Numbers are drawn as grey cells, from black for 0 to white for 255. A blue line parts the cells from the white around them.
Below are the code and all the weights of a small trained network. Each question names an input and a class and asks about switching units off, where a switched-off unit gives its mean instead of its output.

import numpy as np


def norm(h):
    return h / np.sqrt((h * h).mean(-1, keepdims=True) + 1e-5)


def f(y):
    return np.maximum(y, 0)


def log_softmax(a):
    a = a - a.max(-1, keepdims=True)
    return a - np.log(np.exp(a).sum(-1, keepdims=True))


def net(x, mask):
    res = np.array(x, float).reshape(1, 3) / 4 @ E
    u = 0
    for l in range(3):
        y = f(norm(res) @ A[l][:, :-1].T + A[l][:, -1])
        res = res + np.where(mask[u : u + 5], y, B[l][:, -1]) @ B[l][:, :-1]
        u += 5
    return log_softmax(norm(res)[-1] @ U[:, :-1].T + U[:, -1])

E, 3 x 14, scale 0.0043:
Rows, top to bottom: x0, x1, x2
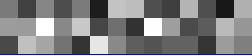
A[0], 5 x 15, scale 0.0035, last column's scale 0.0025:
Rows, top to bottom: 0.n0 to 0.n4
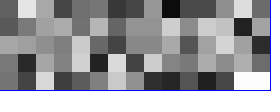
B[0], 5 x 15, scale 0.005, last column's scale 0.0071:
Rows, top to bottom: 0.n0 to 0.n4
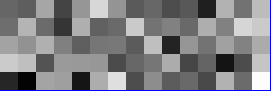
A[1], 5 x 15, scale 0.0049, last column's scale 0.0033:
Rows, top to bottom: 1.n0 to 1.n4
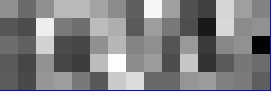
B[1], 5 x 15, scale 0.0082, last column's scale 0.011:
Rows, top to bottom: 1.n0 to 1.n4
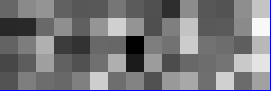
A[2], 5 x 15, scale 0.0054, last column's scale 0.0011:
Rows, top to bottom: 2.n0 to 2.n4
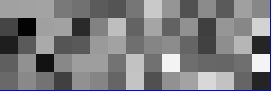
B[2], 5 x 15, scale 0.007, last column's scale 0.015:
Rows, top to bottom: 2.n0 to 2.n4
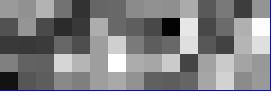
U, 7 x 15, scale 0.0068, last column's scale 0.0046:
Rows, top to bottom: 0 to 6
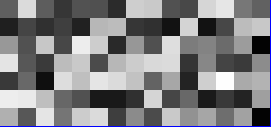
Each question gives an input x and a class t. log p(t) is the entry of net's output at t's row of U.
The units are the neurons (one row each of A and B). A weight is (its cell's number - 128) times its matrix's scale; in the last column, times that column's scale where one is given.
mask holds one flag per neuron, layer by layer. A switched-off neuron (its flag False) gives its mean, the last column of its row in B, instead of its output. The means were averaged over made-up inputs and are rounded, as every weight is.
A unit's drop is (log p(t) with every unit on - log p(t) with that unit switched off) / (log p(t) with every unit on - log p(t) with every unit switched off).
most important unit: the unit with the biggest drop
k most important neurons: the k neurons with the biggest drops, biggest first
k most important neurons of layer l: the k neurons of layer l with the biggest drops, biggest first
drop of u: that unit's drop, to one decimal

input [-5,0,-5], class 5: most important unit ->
1.n1
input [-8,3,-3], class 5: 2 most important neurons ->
[0.n4; 1.n1]
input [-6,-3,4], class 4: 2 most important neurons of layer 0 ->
[0.n4; 0.n1]
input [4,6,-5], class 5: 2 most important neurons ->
[0.n3; 1.n1]
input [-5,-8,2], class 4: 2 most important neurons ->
[0.n4; 1.n3]
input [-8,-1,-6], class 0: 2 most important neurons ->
[1.n1; 0.n1]
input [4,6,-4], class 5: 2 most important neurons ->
[0.n3; 1.n1]
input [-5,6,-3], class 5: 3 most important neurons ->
[0.n4; 1.n1; 0.n3]
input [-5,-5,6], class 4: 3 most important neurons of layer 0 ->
[0.n4; 0.n1; 0.n0]
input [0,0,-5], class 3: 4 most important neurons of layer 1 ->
[1.n3; 1.n2; 1.n0; 1.n1]
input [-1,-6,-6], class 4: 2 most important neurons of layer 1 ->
[1.n3; 1.n1]
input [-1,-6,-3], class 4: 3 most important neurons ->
[0.n4; 1.n3; 1.n1]
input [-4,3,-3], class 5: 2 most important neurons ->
[0.n4; 1.n1]
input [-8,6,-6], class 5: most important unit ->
0.n4
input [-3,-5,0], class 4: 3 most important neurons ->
[0.n4; 1.n3; 1.n1]
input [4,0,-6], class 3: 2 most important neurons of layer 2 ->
[2.n1; 2.n2]
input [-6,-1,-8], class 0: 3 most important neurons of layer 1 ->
[1.n1; 1.n3; 1.n2]
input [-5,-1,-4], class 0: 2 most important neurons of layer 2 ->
[2.n2; 2.n1]
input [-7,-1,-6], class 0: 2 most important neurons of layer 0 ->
[0.n1; 0.n2]
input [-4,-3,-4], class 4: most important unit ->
1.n3
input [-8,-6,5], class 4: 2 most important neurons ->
[0.n4; 1.n3]
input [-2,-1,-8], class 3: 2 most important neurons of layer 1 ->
[1.n3; 1.n2]
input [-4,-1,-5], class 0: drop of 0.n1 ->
0.5
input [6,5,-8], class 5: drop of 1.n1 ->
0.7
